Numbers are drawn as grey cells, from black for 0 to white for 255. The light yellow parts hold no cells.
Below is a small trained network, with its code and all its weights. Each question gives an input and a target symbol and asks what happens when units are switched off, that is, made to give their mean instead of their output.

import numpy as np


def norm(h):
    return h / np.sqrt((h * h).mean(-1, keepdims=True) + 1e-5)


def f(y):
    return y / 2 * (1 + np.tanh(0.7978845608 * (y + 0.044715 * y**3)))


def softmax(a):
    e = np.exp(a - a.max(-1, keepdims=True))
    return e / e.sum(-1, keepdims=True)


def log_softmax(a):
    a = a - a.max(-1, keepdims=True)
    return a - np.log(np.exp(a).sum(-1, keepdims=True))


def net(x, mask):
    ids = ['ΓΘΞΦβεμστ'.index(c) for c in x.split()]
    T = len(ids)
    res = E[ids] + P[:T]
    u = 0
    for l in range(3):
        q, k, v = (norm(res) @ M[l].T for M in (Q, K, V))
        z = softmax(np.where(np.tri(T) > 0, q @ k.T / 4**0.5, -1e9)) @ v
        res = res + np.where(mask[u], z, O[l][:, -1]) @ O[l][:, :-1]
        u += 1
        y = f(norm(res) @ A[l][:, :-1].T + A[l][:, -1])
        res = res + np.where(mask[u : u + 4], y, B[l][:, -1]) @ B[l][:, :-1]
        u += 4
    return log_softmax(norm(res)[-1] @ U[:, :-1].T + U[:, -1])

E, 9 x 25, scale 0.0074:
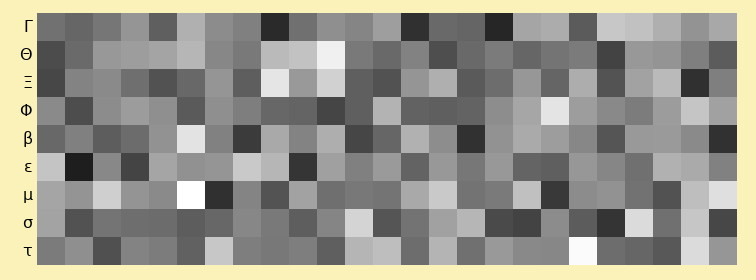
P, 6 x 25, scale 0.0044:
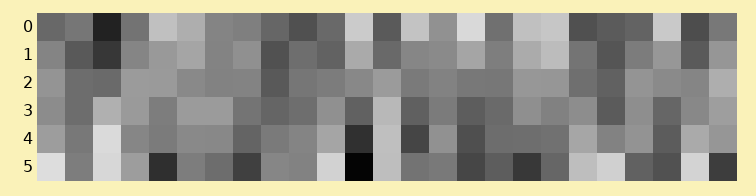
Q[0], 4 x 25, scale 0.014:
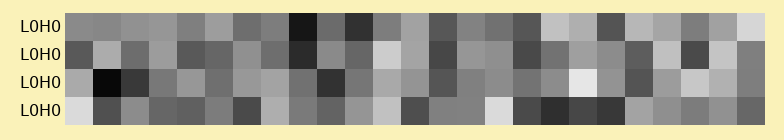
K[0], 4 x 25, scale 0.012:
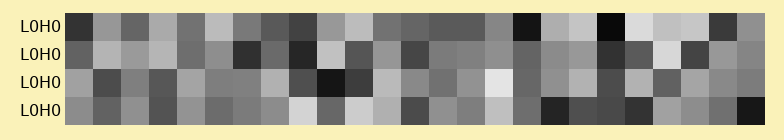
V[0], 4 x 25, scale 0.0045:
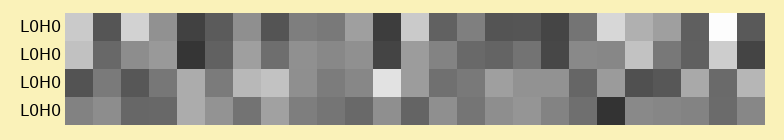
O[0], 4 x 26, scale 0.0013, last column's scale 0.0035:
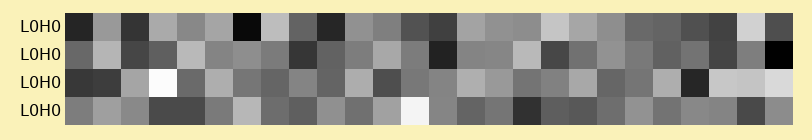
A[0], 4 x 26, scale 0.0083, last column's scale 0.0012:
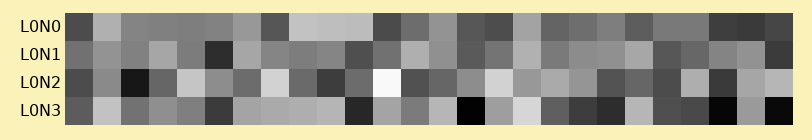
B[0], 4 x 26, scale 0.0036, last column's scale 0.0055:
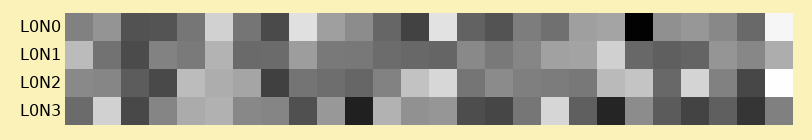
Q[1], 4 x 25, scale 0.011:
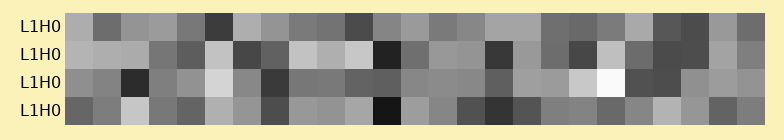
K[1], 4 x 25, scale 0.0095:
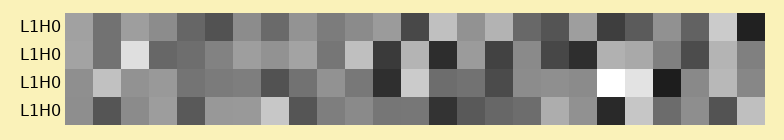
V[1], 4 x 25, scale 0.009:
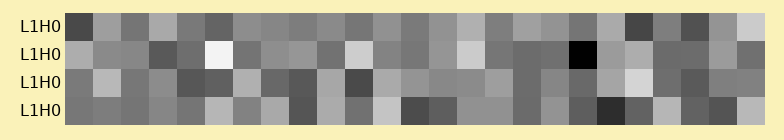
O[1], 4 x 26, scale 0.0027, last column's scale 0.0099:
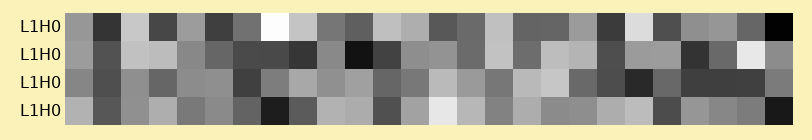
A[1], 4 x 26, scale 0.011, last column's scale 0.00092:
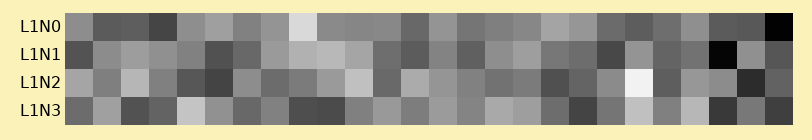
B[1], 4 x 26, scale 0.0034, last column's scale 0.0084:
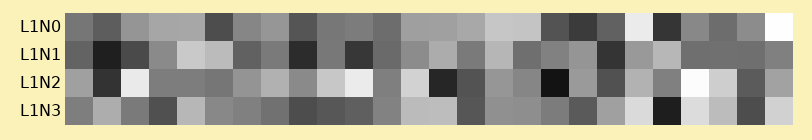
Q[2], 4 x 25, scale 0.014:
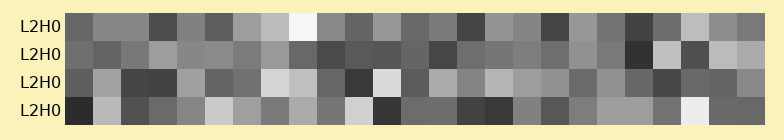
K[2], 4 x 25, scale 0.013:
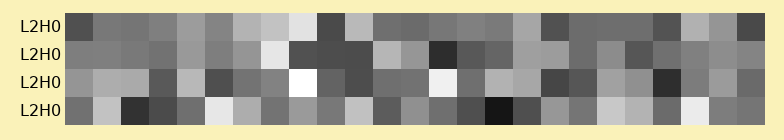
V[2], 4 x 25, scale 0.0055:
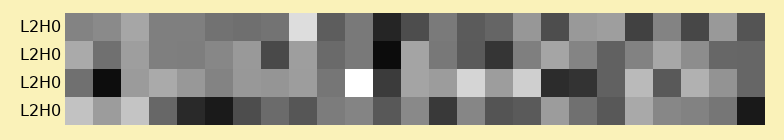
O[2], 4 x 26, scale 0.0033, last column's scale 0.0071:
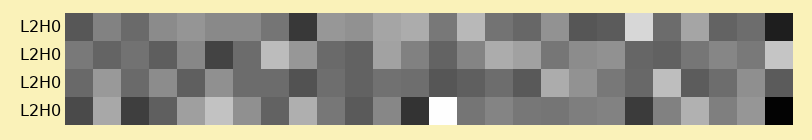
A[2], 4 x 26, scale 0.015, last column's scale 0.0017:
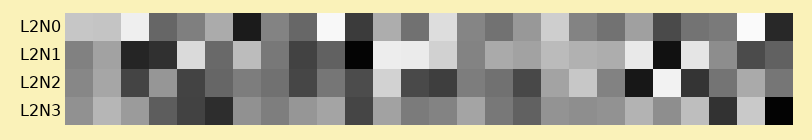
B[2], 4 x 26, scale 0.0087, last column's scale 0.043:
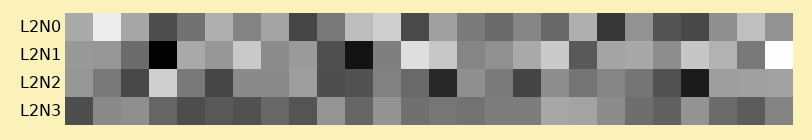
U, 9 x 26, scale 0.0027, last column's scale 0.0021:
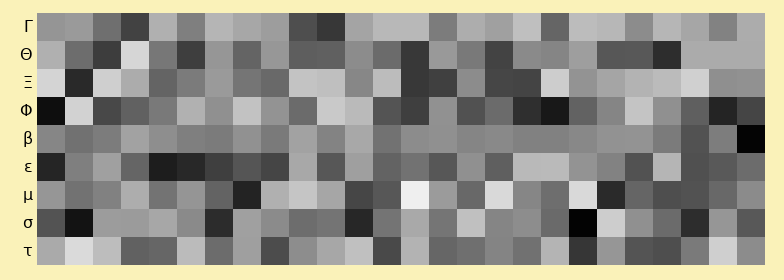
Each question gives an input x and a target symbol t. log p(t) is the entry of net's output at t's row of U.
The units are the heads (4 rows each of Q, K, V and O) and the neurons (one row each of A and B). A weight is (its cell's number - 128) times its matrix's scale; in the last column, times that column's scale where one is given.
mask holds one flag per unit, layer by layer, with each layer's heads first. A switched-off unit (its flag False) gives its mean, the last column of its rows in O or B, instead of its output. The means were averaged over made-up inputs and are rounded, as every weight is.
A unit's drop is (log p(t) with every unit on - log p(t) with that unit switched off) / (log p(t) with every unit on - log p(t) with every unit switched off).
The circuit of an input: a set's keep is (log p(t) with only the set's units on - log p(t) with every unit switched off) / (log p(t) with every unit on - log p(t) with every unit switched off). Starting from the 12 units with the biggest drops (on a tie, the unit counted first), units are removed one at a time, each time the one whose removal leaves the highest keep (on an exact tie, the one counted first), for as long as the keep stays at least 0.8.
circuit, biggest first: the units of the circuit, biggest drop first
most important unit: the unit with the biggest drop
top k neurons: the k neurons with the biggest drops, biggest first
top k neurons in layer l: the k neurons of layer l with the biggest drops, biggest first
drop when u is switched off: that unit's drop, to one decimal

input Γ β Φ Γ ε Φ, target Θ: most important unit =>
L1H0
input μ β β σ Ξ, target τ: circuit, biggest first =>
[L1H0, L0N0, L2N0]
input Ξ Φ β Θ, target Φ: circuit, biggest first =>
[L0N0, L2N1, L1H0]
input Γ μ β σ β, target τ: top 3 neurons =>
[L0N0, L2N0, L2N1]
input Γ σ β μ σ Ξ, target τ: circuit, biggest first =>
[L1H0, L2N0]
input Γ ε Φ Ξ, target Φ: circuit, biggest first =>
[L1H0, L2N1]
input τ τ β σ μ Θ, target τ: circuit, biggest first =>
[L1H0, L2N0]
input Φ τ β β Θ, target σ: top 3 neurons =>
[L0N0, L2N1, L1N0]
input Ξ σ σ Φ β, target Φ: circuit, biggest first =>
[L2N1, L1H0]
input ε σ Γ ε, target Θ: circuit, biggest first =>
[L2N1, L1H0, L2N2]
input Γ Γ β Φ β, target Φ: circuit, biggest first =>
[L1H0, L2N1]
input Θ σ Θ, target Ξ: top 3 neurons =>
[L2N1, L2N2, L0N0]
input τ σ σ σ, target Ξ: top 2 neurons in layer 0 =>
[L0N2, L0N0]
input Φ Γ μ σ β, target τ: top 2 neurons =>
[L2N0, L2N1]
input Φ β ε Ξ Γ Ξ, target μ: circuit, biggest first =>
[L2N1, L0N0]
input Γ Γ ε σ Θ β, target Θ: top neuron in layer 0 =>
[L0N0]
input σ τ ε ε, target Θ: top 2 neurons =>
[L2N1, L1N3]
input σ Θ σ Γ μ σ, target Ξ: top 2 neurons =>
[L0N0, L2N1]
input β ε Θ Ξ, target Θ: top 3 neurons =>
[L0N0, L2N1, L2N2]
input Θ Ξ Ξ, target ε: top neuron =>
[L2N3]
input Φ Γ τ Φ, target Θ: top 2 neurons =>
[L1N0, L2N1]
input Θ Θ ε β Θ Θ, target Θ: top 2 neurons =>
[L0N0, L2N1]
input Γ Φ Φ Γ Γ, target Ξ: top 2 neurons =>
[L2N1, L1N2]
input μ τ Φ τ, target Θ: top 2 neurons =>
[L1N0, L2N1]
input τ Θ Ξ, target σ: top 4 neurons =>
[L0N0, L2N1, L1N0, L2N2]
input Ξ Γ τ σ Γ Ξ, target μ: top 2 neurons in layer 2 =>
[L2N1, L2N2]
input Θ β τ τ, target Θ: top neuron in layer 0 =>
[L0N2]
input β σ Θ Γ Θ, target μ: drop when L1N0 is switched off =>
0.1
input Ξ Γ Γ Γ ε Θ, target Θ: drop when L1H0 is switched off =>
0.9
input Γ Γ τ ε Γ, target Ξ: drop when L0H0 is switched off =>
0.9
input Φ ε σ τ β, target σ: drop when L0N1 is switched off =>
0.0
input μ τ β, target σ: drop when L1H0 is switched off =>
0.5
